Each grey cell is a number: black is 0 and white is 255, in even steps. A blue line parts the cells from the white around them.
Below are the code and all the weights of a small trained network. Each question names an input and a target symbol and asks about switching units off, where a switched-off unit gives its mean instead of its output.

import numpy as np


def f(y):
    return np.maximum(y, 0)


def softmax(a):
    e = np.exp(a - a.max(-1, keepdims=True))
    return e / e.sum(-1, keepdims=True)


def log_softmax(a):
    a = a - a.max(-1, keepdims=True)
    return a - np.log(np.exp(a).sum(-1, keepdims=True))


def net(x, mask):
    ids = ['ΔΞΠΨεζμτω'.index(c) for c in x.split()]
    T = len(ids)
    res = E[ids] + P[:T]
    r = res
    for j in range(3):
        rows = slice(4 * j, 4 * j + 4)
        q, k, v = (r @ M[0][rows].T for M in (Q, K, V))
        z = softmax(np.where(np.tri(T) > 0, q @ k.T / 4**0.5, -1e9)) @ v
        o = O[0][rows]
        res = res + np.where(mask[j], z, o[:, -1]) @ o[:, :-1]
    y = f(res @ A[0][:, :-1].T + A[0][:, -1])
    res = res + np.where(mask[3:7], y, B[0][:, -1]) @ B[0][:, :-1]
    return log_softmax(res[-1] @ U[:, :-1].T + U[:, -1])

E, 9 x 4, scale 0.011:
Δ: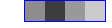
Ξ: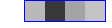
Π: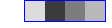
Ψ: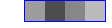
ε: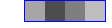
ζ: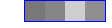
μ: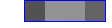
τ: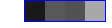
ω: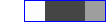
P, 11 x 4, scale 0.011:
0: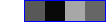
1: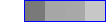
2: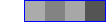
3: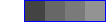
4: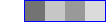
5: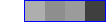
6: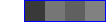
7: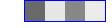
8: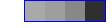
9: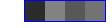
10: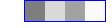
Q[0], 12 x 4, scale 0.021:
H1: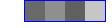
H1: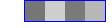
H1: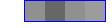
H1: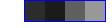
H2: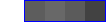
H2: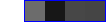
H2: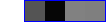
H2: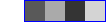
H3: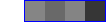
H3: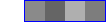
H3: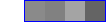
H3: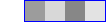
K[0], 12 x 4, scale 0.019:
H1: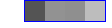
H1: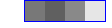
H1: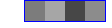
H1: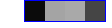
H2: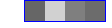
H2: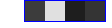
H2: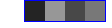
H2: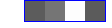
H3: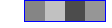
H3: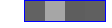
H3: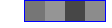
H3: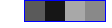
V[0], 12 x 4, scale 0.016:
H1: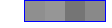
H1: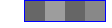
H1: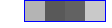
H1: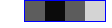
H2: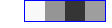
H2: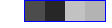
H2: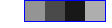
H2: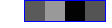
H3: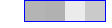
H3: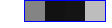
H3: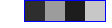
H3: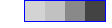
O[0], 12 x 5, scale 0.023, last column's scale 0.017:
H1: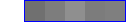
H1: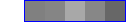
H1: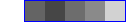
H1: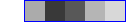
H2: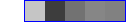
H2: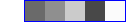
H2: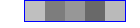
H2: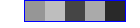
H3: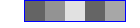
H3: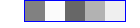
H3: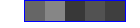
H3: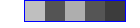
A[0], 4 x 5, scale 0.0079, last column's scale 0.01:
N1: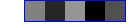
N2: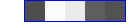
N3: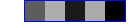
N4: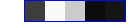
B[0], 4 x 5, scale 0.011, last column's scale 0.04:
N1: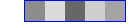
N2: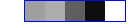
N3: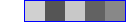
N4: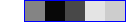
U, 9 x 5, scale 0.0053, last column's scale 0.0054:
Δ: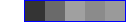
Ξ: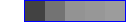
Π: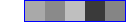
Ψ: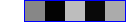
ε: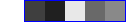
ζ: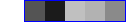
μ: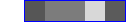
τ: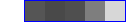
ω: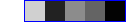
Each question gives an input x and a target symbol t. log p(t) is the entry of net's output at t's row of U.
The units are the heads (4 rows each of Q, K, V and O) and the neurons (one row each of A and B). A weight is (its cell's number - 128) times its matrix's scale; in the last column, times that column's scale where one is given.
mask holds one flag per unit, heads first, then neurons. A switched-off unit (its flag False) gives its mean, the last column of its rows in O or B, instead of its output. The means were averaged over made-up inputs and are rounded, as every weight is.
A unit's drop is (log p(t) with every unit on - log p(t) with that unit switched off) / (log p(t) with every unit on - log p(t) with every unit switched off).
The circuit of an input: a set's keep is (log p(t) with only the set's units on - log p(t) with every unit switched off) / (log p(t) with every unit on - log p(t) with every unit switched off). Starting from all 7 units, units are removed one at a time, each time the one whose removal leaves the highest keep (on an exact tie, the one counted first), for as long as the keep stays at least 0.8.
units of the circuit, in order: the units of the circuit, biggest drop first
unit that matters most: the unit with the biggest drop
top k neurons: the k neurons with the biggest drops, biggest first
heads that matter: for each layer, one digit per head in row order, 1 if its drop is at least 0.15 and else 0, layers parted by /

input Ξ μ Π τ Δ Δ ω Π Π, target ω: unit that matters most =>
H2
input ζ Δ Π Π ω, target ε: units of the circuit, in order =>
[H3 H2]
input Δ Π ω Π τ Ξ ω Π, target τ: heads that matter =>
011
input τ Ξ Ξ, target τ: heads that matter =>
011
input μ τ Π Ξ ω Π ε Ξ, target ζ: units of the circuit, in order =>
[N2 H2]
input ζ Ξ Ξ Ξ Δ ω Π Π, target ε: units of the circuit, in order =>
[H2 H3]
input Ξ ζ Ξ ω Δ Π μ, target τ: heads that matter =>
111
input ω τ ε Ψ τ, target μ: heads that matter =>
011
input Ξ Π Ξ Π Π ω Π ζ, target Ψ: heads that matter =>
010
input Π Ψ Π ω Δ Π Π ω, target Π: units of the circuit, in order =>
[H3 H2 N2]
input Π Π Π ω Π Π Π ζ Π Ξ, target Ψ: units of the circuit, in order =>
[N2 H1 H3 N4]
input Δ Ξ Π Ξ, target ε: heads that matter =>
110
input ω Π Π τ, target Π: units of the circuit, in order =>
[H2 N2]
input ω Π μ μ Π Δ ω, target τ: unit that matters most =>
N4
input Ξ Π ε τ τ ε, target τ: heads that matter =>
101
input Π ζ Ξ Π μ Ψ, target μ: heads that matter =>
001
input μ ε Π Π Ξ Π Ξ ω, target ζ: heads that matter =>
100
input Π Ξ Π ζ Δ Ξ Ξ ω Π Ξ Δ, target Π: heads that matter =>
011
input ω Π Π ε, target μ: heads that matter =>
111
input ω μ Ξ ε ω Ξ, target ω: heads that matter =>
010
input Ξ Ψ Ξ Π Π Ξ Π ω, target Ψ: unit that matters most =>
N2
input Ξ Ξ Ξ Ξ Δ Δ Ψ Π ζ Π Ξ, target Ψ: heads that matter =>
010
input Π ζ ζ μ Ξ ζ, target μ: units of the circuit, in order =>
[N1 H3 N2]
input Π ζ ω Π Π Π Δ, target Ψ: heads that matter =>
101
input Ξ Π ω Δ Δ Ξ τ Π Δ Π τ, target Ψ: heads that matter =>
010
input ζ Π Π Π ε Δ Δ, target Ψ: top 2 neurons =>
[N2 N1]
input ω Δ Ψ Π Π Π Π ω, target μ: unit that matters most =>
N2
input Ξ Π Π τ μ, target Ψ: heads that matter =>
010
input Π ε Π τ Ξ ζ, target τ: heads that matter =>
001
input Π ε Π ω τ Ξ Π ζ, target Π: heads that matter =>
001
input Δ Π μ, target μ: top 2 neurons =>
[N1 N2]
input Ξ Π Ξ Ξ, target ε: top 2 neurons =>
[N2 N4]
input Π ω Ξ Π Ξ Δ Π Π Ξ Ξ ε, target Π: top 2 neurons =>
[N2 N4]
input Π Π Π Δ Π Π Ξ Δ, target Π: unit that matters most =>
H3
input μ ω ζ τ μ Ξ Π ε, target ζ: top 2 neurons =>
[N2 N1]
